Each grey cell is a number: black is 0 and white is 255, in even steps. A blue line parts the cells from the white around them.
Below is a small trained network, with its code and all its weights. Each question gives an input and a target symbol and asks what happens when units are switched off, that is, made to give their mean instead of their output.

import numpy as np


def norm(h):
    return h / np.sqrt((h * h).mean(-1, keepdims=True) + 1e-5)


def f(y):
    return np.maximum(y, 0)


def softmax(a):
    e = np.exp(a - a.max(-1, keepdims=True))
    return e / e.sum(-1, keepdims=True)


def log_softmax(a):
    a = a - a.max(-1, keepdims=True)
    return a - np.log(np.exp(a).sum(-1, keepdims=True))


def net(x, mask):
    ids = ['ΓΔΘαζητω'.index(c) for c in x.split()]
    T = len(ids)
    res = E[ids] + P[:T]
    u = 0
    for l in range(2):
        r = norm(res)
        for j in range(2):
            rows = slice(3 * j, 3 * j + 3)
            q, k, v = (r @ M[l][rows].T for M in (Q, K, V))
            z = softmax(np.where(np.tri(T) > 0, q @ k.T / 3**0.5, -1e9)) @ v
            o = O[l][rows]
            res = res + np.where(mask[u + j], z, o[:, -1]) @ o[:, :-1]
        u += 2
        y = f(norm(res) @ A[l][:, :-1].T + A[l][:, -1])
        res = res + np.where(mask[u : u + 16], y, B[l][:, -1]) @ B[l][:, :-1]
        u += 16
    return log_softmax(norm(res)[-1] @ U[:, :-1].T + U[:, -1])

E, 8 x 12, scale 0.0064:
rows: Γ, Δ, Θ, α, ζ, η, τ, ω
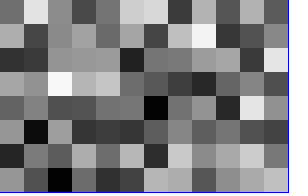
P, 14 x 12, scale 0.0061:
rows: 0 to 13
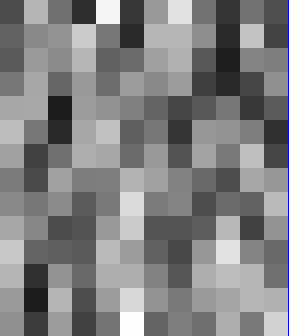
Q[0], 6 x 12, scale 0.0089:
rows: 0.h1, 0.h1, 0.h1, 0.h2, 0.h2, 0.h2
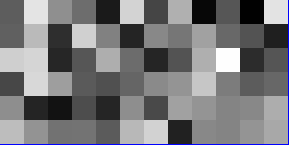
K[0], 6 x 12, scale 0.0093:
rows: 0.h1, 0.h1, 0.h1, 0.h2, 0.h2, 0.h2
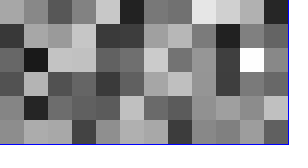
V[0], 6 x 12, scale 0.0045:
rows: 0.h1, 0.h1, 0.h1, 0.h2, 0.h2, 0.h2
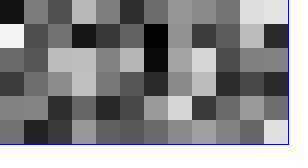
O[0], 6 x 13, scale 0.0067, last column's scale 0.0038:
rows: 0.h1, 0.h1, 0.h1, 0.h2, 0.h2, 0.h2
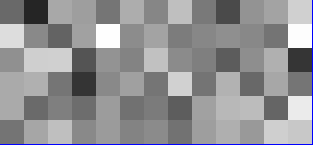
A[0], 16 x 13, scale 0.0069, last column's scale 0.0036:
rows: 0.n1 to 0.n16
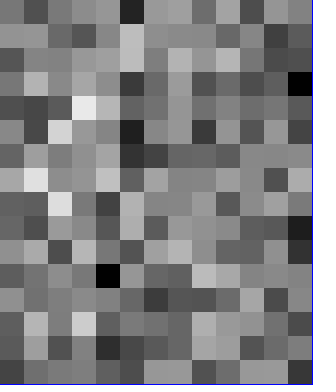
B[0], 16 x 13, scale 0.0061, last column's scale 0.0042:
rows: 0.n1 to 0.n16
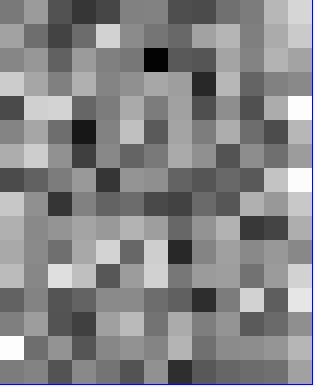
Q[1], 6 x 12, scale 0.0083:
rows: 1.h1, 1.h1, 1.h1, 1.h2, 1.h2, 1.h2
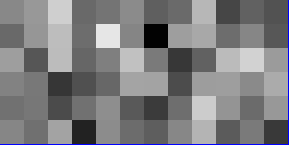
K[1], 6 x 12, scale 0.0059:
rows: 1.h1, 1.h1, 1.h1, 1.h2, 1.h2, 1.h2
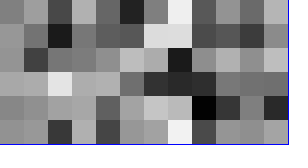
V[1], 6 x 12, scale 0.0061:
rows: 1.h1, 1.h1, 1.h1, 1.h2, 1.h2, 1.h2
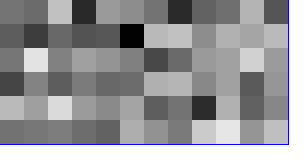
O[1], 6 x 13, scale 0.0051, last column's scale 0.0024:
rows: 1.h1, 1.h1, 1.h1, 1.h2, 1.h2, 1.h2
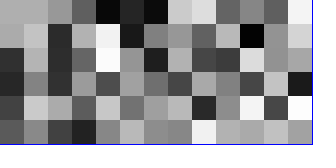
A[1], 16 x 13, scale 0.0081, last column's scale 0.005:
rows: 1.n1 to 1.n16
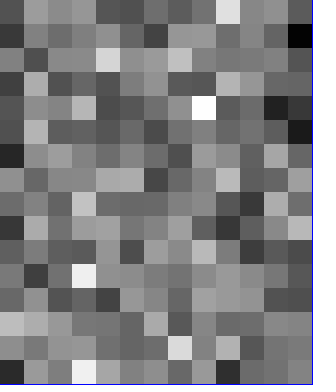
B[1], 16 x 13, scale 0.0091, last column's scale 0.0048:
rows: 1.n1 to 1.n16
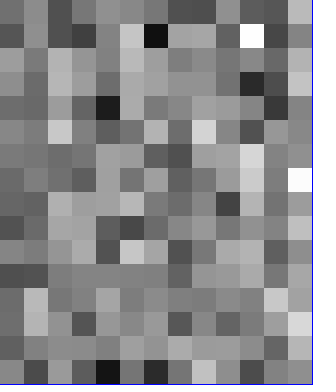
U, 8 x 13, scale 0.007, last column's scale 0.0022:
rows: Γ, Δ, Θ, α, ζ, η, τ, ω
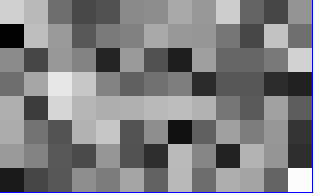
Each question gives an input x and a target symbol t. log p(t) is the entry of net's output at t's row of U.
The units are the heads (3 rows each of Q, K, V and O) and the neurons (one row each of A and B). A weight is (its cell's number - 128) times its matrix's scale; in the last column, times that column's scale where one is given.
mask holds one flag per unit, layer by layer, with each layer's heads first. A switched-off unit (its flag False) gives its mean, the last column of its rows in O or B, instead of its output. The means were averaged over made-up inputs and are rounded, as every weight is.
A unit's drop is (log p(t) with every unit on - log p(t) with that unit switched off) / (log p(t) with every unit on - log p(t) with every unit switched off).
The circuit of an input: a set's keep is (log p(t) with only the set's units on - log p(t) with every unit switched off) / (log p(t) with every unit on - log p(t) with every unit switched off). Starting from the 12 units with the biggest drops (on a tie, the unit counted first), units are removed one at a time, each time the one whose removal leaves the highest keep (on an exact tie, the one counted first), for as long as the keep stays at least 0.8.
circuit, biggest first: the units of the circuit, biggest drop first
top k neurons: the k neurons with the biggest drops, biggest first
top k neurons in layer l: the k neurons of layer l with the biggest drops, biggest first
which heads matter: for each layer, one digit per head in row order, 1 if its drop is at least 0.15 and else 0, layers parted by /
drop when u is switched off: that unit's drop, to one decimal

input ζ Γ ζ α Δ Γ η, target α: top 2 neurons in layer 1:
1.n4, 1.n8
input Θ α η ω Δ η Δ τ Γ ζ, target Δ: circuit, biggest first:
0.h1, 0.n8
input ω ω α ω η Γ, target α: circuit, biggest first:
1.h2
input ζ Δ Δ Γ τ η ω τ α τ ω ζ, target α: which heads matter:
11 / 01
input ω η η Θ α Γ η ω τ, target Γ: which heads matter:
10 / 00
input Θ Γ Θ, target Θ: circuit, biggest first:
0.h1, 0.n9
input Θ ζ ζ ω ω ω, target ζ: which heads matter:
10 / 00
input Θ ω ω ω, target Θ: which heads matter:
10 / 01
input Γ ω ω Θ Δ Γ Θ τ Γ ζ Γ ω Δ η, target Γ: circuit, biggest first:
0.h1, 0.n15
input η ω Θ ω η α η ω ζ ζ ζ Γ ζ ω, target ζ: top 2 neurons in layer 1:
1.n3, 1.n8
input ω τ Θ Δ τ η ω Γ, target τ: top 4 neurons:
0.n9, 0.n8, 0.n2, 0.n5
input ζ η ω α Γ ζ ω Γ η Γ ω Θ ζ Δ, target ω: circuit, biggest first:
0.h1, 1.n8
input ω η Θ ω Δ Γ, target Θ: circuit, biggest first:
0.h1, 1.n16, 0.h2
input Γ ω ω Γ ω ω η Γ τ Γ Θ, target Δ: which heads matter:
01 / 00
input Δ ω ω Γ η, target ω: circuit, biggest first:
0.h1
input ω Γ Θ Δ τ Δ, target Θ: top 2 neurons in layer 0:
0.n9, 0.n15
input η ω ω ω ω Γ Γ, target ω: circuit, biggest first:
0.h1, 1.n12
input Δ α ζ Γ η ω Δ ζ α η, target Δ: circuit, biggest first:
0.h1, 1.n14
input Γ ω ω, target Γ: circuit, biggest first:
0.h1, 0.n15
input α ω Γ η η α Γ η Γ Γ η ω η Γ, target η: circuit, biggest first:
0.h1
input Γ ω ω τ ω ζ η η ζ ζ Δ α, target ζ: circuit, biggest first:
0.h1, 1.n3
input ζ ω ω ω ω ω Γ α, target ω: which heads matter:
11 / 01
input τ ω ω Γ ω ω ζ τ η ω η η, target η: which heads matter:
10 / 00
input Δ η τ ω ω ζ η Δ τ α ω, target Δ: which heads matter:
11 / 00
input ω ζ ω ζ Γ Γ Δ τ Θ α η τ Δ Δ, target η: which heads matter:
10 / 00
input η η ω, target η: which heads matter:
01 / 00
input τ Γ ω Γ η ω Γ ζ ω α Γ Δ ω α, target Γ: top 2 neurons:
0.n15, 0.n7
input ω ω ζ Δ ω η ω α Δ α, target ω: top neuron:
1.n8
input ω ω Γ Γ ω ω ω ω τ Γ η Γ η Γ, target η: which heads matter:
11 / 00
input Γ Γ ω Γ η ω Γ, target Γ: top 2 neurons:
0.n15, 0.n13
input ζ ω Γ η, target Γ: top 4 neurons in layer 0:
0.n6, 0.n1, 0.n12, 0.n5
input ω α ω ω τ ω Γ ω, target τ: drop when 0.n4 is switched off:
0.0
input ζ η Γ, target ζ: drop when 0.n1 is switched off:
0.1
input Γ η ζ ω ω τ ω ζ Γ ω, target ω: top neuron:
0.n9
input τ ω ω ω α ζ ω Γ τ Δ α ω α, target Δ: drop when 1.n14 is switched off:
0.2
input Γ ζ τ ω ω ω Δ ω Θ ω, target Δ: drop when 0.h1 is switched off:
0.3
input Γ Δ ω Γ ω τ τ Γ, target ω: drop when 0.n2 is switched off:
-0.1
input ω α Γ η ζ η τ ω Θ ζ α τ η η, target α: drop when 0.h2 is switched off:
0.2
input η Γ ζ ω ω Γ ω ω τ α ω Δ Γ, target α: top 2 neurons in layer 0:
0.n8, 0.n2
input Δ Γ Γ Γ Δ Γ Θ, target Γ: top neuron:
0.n15
